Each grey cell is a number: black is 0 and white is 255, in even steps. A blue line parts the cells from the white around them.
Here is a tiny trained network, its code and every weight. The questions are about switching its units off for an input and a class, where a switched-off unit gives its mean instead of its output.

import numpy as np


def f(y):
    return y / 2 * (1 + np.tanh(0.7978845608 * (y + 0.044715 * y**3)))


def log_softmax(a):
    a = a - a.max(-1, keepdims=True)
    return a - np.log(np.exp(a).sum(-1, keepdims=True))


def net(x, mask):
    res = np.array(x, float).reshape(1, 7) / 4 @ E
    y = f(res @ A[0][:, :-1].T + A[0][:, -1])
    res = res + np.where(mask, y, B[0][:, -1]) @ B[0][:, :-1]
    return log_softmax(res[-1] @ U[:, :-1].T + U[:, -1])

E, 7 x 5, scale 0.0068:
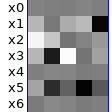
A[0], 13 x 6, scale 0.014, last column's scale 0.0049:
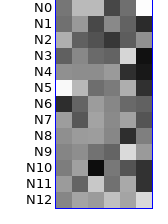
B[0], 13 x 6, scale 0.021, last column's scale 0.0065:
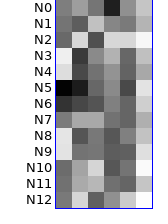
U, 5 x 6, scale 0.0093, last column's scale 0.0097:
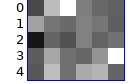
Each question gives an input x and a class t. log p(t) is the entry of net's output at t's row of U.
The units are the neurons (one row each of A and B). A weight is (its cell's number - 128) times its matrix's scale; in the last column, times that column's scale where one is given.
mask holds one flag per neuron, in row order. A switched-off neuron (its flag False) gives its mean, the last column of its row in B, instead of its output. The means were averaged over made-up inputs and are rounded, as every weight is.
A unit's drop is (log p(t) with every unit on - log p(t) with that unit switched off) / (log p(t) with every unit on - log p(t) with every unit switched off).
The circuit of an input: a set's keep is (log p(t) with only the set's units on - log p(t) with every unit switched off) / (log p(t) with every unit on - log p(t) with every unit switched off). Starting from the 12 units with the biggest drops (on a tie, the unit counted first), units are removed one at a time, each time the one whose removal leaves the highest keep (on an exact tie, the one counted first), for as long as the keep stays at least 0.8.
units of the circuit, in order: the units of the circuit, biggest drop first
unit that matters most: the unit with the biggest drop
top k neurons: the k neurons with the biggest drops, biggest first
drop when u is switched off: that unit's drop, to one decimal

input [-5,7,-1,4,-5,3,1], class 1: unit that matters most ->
N8
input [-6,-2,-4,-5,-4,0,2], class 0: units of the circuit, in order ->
[N10, N2]
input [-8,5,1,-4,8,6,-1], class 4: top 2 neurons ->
[N2, N9]
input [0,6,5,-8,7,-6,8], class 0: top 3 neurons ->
[N10, N1, N2]
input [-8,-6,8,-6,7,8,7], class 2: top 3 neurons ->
[N5, N12, N8]
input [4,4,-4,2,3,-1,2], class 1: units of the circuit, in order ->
[N8, N10]
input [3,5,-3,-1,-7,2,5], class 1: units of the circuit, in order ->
[N8, N4]
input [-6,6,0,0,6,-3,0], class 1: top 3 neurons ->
[N8, N4, N2]
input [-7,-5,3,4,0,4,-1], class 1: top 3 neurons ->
[N9, N12, N10]
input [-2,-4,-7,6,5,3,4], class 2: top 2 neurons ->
[N6, N10]
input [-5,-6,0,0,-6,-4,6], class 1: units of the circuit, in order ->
[N3, N9]
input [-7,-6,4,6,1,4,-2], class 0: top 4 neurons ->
[N11, N7, N8, N12]
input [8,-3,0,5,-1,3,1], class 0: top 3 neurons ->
[N11, N12, N7]
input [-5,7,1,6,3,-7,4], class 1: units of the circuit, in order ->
[N8]
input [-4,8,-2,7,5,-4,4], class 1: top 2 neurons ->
[N8, N4]
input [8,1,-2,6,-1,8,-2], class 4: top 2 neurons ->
[N2, N10]
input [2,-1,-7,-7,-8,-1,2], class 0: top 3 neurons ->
[N10, N5, N1]
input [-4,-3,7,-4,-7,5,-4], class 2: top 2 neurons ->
[N5, N12]
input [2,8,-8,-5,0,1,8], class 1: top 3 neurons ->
[N8, N4, N5]
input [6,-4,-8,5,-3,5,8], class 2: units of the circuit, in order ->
[N6]
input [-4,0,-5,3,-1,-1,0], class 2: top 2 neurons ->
[N6, N10]
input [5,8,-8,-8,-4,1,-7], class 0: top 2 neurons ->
[N10, N1]
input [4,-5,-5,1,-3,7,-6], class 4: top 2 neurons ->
[N2, N5]
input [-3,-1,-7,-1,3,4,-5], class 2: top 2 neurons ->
[N6, N12]
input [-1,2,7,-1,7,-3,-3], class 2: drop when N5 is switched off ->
1.2
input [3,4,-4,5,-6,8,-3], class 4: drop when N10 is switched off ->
0.1
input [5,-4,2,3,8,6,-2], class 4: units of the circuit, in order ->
[N2]
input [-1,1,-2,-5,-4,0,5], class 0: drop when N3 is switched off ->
0.0
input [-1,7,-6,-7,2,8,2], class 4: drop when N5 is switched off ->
0.2
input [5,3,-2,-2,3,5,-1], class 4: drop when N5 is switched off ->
0.2
